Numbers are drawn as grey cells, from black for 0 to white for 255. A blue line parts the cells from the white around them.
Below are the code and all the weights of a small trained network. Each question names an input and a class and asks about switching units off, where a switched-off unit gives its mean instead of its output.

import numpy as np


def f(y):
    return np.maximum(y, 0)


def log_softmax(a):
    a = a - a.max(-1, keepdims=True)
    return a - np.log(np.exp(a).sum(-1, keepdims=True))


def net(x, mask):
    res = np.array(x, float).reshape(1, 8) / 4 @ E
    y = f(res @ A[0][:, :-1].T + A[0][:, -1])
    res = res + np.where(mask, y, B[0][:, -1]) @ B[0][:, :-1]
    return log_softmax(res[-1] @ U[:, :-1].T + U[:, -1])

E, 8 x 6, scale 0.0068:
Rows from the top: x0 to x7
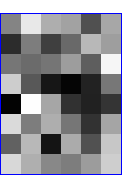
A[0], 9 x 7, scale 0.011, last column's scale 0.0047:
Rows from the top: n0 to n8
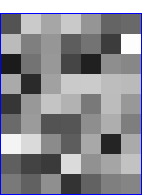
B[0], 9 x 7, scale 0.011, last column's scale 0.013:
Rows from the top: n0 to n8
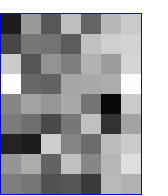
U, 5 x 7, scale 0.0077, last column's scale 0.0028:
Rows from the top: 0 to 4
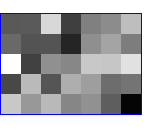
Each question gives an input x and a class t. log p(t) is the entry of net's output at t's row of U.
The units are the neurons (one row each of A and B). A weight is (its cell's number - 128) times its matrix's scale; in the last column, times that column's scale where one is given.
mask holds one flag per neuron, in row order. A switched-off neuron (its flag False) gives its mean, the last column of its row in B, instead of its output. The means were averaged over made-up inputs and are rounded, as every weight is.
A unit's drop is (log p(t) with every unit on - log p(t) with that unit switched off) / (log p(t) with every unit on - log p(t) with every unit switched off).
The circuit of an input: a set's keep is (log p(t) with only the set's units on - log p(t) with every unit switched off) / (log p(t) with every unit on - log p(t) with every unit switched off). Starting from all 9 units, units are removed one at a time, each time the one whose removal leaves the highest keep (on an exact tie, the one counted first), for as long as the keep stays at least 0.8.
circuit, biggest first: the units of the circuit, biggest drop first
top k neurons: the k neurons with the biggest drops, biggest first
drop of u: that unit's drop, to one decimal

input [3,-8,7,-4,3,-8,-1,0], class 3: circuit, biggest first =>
n0
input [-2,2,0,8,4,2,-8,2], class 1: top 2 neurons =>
n8, n1
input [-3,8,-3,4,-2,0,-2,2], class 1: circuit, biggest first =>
n3, n2
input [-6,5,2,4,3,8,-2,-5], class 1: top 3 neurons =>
n3, n8, n7
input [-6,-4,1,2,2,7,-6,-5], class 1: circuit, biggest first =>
n3, n8
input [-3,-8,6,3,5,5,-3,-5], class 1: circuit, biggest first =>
n3, n8
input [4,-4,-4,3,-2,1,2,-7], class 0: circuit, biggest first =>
n3, n7
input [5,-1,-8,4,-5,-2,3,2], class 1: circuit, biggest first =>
n3, n2
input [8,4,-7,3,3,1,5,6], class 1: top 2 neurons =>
n4, n5
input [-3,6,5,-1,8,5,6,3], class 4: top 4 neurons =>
n2, n3, n4, n1
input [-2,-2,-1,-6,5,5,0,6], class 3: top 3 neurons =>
n0, n4, n2
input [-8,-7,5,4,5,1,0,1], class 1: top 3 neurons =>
n3, n8, n7
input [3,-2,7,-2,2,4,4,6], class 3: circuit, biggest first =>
n3, n4
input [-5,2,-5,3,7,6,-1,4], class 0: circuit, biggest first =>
n6
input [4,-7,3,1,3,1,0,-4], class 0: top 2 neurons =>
n3, n7
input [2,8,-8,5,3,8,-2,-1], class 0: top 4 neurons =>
n6, n3, n7, n0
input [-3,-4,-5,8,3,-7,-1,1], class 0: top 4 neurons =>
n6, n3, n7, n0
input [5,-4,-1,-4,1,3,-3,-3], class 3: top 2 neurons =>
n0, n4
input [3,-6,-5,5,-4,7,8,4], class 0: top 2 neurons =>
n3, n6
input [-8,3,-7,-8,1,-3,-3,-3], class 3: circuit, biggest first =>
n0
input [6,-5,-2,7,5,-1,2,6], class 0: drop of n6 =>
0.4
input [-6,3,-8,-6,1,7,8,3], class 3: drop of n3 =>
0.3
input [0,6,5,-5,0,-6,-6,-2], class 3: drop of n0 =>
0.2
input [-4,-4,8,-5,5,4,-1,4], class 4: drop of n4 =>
0.3
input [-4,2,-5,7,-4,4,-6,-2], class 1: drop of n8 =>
0.1
